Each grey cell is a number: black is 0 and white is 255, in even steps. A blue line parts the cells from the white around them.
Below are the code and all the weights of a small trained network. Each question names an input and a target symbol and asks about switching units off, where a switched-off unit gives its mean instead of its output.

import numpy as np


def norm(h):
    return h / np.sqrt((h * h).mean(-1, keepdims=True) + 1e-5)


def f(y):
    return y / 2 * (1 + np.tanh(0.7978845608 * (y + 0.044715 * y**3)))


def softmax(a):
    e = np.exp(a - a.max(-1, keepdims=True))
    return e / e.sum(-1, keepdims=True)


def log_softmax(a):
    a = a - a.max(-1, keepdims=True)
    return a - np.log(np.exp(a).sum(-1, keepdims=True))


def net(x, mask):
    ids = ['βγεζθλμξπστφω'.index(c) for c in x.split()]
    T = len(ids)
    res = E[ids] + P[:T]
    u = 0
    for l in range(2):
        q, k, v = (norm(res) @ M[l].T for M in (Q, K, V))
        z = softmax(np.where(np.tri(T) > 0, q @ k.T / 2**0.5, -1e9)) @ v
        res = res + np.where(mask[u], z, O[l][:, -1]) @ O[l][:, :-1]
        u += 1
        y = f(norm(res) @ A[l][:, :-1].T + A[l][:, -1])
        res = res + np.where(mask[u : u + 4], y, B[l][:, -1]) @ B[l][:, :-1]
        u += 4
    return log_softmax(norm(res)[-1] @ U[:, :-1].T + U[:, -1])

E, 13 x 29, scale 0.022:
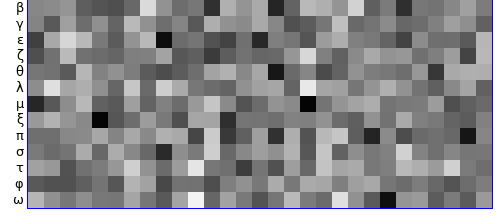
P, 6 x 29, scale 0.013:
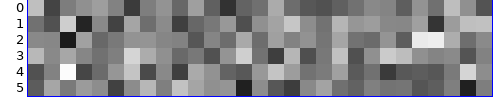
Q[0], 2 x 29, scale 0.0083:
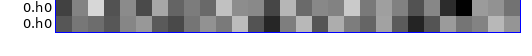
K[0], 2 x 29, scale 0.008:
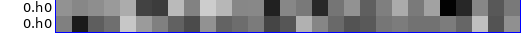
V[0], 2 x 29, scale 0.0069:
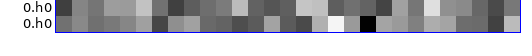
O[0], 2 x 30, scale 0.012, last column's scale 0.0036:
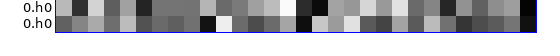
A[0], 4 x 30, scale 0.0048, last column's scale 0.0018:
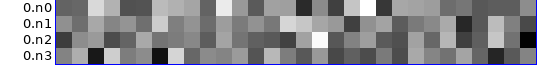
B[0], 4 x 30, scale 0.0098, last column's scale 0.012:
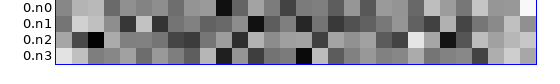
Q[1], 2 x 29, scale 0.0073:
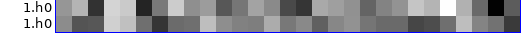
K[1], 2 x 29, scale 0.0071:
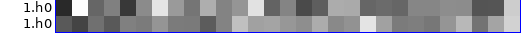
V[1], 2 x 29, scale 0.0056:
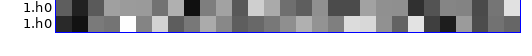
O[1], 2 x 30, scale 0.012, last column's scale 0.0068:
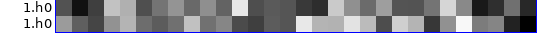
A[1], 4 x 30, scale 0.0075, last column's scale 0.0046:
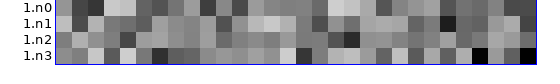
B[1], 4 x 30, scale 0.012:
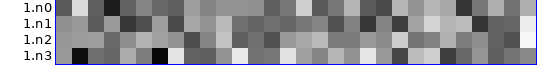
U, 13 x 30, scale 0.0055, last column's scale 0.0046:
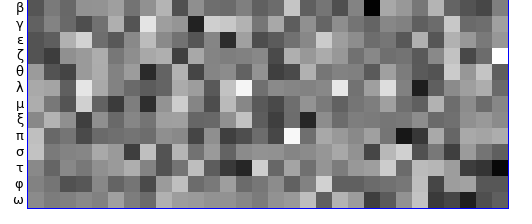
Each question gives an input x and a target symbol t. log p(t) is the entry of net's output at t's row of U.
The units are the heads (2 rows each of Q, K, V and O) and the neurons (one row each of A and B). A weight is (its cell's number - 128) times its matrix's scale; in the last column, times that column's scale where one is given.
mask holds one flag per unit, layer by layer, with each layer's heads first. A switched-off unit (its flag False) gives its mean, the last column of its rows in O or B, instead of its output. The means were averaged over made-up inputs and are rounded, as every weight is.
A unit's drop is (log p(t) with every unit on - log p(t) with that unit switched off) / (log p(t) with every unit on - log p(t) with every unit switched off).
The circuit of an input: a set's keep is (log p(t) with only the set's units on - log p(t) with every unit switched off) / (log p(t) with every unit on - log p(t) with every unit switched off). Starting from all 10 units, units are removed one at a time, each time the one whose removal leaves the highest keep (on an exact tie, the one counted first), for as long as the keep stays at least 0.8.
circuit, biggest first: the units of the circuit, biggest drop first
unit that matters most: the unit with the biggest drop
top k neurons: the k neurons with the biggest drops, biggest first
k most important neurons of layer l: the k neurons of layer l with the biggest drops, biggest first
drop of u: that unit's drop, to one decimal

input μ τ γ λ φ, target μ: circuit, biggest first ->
(0.h0 1.n1)
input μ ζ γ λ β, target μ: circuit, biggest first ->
(0.h0 1.n1)
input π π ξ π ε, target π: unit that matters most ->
1.h0
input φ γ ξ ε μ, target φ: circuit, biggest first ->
(1.h0 0.n2 1.n0 0.n0)
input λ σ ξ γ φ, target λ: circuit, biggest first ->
(0.n2 1.h0)
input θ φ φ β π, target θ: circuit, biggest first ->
(0.n2 0.h0 1.h0)
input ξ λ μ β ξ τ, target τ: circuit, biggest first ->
(0.n2 0.n0 1.n2)
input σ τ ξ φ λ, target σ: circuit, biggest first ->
(0.h0 1.n3)
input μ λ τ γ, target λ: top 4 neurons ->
(0.n2 1.n1 0.n3 1.n2)
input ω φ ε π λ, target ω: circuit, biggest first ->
(1.h0 0.n0)
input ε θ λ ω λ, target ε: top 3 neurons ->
(0.n0 0.n1 0.n2)
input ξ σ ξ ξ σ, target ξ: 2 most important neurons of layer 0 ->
(0.n0 0.n2)
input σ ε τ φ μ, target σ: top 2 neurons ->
(1.n3 1.n1)
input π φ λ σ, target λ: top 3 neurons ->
(0.n2 1.n1 0.n0)
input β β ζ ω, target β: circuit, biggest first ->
(0.h0)
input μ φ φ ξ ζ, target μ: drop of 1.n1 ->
0.3
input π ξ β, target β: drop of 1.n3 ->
0.0
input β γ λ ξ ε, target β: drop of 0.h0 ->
1.3
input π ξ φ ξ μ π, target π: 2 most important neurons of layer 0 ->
(0.n2 0.n3)
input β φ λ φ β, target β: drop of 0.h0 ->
0.7
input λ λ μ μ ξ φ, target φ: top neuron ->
(1.n0)
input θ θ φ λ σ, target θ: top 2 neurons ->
(0.n2 1.n1)
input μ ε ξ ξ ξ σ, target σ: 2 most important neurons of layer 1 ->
(1.n3 1.n1)
